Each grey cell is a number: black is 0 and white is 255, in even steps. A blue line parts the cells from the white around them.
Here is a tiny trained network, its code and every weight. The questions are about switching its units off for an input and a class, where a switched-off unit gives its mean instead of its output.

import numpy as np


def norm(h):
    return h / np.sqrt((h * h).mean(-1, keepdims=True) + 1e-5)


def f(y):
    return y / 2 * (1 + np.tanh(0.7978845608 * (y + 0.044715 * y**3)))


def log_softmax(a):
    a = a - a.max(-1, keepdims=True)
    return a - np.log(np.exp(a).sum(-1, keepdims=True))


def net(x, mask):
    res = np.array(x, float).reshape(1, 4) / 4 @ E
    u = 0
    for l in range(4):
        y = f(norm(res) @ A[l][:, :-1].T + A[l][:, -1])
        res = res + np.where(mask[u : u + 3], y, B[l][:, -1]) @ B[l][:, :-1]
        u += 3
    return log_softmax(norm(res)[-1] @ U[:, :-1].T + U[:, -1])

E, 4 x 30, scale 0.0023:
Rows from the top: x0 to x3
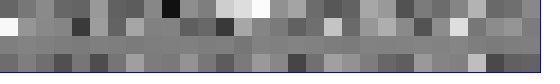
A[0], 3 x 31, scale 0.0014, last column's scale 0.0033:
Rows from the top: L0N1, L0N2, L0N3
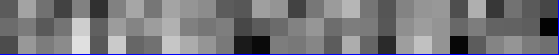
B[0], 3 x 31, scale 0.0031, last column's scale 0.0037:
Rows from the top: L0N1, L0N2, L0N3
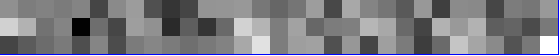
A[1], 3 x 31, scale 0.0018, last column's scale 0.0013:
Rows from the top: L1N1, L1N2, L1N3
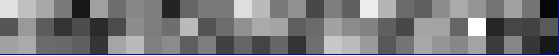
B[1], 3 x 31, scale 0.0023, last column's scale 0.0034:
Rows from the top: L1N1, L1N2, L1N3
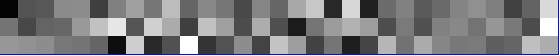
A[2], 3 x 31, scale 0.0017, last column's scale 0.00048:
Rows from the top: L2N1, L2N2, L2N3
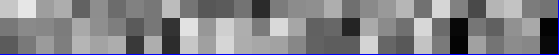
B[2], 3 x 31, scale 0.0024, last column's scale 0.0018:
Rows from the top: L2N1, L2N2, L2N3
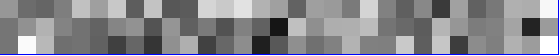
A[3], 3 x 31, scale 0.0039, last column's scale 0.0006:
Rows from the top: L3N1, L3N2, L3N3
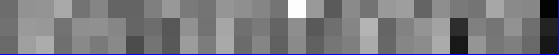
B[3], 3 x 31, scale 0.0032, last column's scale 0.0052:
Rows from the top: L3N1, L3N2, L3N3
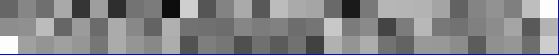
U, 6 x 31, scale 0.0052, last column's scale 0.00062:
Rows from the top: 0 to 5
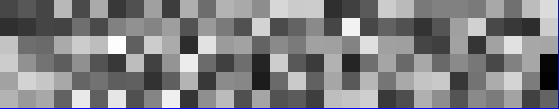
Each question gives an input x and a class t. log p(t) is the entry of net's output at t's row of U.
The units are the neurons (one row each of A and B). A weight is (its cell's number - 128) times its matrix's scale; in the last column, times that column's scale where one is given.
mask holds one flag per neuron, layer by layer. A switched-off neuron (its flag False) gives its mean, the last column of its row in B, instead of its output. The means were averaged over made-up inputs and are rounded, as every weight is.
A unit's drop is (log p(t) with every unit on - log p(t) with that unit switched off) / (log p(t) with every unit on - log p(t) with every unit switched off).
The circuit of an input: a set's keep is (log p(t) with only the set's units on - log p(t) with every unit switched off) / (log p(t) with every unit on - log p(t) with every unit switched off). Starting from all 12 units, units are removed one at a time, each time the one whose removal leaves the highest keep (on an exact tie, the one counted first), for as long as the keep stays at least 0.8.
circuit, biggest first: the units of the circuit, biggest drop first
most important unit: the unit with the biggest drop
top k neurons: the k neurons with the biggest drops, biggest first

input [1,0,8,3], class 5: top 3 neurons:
L0N3; L1N1; L3N1
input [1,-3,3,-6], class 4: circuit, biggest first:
L1N1; L2N3
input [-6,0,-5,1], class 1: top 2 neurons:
L0N3; L3N1
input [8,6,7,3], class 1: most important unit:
L3N1
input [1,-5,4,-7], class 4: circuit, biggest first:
L1N1; L2N3
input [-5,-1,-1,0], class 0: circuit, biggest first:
L0N3; L1N2
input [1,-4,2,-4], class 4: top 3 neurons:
L1N1; L2N3; L3N3
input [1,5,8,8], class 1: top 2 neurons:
L1N2; L3N1
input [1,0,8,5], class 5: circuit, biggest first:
L0N3; L3N1
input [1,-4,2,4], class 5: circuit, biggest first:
L1N1; L3N3
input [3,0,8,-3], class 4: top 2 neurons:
L0N3; L0N2
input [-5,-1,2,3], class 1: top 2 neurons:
L0N3; L3N1
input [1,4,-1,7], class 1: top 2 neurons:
L1N2; L3N1
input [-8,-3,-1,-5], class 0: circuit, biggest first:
L0N3
